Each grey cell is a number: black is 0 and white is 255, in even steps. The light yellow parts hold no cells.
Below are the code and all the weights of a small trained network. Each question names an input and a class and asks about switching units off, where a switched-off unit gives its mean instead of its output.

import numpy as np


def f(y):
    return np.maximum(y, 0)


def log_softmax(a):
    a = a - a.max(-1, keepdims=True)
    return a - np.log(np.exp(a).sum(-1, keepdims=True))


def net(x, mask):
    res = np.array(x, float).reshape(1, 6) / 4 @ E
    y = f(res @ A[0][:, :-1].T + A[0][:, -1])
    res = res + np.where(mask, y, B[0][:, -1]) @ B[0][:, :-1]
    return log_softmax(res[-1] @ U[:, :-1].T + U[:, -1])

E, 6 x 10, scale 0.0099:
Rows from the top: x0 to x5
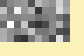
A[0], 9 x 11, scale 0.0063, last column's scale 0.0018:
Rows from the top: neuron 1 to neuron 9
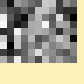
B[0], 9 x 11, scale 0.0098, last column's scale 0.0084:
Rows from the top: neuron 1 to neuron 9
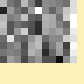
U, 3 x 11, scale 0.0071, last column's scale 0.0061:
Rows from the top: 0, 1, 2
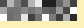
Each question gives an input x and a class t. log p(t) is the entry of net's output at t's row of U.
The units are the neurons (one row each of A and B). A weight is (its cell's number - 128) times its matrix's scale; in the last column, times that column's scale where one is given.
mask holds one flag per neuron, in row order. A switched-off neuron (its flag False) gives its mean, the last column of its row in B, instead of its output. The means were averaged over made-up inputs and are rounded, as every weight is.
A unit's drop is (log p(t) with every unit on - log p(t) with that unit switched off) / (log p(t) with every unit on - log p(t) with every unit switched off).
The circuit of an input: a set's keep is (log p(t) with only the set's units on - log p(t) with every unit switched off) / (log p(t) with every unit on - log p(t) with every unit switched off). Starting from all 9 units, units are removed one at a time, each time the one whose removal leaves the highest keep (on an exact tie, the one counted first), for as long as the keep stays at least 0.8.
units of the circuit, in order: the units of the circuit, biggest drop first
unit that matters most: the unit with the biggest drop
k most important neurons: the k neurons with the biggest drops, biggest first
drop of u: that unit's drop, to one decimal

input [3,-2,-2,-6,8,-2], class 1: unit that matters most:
neuron 5
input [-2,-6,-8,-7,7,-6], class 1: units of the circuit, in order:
neuron 5; neuron 8
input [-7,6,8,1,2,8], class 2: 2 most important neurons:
neuron 3; neuron 8
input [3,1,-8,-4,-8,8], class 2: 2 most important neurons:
neuron 3; neuron 4
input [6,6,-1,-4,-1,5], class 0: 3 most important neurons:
neuron 7; neuron 6; neuron 9
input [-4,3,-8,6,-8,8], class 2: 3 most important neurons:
neuron 3; neuron 7; neuron 8
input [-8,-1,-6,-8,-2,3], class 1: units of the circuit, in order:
neuron 8; neuron 4
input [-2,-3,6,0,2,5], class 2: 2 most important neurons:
neuron 3; neuron 7
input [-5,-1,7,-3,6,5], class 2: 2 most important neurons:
neuron 3; neuron 4
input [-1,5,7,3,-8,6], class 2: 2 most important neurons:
neuron 3; neuron 8
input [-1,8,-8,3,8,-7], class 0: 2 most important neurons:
neuron 9; neuron 6
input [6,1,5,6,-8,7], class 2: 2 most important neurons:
neuron 3; neuron 7
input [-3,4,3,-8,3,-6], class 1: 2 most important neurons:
neuron 7; neuron 5
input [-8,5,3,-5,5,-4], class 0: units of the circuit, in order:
neuron 9
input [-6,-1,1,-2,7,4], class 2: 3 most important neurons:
neuron 3; neuron 7; neuron 4
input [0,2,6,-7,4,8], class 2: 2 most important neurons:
neuron 3; neuron 4
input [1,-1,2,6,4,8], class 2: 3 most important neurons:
neuron 3; neuron 7; neuron 8
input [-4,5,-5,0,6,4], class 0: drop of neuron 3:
-0.1
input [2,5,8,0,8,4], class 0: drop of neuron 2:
-0.1
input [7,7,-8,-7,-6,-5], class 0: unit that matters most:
neuron 7
